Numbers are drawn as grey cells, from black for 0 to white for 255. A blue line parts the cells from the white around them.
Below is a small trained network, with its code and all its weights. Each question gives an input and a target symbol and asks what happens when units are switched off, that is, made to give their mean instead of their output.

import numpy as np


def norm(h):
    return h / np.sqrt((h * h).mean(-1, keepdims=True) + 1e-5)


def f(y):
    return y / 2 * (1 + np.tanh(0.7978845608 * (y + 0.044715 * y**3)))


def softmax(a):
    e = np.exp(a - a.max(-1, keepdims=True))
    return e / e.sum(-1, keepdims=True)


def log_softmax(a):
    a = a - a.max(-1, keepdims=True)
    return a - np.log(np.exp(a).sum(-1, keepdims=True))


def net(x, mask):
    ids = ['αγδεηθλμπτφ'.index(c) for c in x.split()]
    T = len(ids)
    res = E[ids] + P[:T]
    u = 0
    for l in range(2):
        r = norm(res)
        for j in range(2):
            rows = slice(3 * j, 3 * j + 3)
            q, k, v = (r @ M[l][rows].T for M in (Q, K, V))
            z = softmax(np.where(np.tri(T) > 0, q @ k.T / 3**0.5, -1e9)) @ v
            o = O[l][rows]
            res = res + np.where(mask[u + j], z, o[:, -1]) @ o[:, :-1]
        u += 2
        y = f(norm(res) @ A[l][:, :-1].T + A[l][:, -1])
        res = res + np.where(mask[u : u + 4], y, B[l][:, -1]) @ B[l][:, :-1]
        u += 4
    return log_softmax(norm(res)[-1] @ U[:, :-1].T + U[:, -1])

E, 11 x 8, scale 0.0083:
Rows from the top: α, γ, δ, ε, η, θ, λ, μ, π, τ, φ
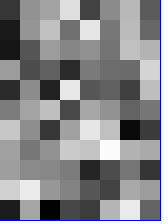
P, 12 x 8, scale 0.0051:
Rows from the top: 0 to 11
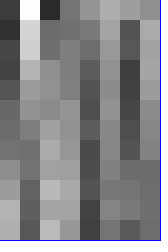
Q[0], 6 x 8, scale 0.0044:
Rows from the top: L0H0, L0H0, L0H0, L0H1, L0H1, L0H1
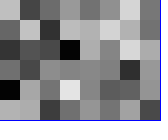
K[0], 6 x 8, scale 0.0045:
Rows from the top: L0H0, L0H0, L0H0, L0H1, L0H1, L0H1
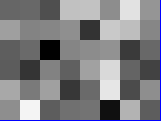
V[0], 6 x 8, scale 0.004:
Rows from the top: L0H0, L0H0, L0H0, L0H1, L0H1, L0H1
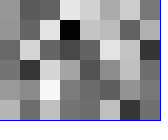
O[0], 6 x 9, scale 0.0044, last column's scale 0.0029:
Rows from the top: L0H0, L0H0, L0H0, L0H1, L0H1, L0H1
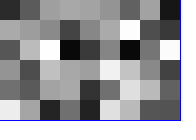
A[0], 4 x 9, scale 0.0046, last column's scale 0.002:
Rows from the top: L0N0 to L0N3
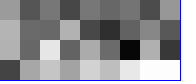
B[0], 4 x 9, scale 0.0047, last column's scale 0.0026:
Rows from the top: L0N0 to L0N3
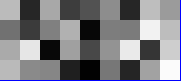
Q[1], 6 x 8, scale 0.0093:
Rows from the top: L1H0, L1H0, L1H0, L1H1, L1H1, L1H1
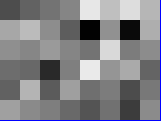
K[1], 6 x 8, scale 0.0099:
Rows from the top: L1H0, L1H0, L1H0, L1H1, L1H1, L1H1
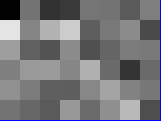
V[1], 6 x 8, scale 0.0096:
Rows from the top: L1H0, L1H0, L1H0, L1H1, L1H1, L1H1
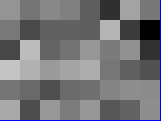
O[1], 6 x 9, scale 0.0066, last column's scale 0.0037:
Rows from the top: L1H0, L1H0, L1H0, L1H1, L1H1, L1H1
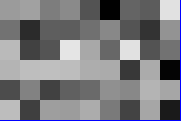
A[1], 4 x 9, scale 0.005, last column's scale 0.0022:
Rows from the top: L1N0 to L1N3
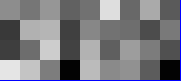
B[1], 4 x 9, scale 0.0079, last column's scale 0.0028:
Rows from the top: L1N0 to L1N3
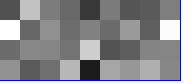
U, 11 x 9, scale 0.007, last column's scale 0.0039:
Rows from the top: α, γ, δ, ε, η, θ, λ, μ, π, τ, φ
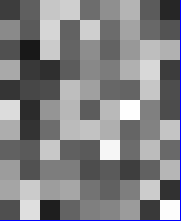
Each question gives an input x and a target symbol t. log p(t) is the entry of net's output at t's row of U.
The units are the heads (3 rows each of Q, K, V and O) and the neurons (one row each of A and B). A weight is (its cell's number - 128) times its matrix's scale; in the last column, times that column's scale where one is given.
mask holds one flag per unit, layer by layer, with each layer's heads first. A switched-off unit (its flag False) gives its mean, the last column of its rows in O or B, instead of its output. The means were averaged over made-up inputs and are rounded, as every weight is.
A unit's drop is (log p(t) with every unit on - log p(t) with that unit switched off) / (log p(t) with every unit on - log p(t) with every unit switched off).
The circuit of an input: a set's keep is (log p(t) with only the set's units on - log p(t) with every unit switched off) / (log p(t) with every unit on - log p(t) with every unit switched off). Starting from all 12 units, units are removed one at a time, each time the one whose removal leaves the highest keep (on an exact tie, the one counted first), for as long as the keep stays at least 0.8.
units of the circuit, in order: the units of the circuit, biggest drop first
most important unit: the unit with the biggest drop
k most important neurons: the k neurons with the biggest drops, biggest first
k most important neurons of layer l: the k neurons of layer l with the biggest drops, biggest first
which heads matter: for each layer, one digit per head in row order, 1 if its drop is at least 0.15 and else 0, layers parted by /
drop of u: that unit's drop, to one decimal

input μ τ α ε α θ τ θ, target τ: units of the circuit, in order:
L1H0
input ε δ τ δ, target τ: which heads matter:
01 / 10
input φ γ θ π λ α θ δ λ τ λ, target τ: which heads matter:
00 / 11
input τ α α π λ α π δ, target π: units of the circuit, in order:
L0N3; L1H0
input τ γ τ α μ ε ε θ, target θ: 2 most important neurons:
L1N3; L0N1
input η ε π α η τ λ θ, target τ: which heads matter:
01 / 11
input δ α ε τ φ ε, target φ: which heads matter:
00 / 01
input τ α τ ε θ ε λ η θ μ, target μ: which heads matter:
00 / 10
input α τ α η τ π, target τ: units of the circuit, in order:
L1H0; L0N3
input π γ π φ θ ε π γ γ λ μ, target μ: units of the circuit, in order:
L0N3; L1H0
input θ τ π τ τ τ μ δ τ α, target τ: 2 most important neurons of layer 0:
L0N3; L0N2
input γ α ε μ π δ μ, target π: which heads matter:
10 / 10
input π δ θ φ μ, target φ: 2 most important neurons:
L1N0; L0N0
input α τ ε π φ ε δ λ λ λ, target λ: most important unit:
L1H1
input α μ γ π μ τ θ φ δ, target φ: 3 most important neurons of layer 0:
L0N3; L0N1; L0N0
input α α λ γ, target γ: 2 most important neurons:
L1N1; L1N2
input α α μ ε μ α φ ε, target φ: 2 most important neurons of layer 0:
L0N2; L0N3
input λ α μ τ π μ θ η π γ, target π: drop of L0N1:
-0.1
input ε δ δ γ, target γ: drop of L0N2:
0.2
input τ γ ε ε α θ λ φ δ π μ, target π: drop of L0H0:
0.2
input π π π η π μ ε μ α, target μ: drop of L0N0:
0.0
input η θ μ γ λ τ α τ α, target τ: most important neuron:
L0N2
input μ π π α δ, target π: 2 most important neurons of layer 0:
L0N3; L0N1
